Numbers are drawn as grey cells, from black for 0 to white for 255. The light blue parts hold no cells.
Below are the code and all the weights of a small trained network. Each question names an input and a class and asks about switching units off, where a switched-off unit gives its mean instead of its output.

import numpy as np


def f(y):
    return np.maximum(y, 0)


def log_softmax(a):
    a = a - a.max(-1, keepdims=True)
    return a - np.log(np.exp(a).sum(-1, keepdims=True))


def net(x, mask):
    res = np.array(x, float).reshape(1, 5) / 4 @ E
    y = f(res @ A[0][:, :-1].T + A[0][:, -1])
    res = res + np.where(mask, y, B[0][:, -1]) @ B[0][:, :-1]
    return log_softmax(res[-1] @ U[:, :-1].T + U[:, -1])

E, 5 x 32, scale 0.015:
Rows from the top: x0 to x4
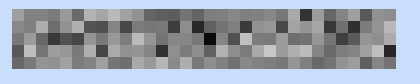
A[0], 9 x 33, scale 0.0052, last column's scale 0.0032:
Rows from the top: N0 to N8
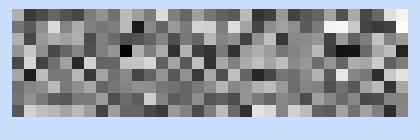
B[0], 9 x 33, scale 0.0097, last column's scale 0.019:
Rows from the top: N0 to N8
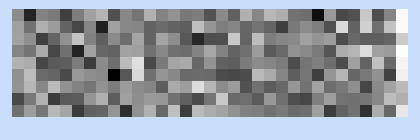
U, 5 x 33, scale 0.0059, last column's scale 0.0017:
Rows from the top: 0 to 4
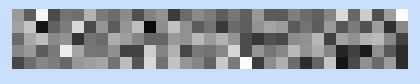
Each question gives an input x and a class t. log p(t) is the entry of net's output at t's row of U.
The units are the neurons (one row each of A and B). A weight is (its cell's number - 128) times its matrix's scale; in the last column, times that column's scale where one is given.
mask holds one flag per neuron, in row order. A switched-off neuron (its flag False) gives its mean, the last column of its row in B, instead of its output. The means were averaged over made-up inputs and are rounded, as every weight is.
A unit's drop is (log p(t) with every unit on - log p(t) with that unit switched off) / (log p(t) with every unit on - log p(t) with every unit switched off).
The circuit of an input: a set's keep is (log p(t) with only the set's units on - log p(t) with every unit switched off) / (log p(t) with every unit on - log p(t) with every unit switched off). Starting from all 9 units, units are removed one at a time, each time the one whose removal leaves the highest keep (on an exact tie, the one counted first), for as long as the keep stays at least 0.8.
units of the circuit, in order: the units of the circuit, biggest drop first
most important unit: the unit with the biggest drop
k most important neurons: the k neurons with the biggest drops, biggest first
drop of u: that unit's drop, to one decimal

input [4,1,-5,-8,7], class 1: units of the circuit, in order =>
(N5)
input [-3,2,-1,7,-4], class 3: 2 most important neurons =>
(N8, N1)
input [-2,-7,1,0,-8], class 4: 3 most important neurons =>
(N3, N5, N0)
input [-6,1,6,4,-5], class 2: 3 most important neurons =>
(N5, N3, N2)
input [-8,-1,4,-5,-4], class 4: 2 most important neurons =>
(N1, N0)
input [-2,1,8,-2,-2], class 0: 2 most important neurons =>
(N3, N8)
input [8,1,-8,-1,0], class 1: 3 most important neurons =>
(N2, N5, N3)
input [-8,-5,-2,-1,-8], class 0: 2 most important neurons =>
(N1, N8)
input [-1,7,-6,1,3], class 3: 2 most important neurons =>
(N8, N4)
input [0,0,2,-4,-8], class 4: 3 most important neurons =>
(N1, N0, N3)
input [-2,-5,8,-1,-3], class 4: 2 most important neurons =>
(N0, N5)
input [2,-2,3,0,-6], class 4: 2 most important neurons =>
(N5, N2)
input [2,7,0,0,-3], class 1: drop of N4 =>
-0.1
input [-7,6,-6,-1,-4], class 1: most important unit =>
N5
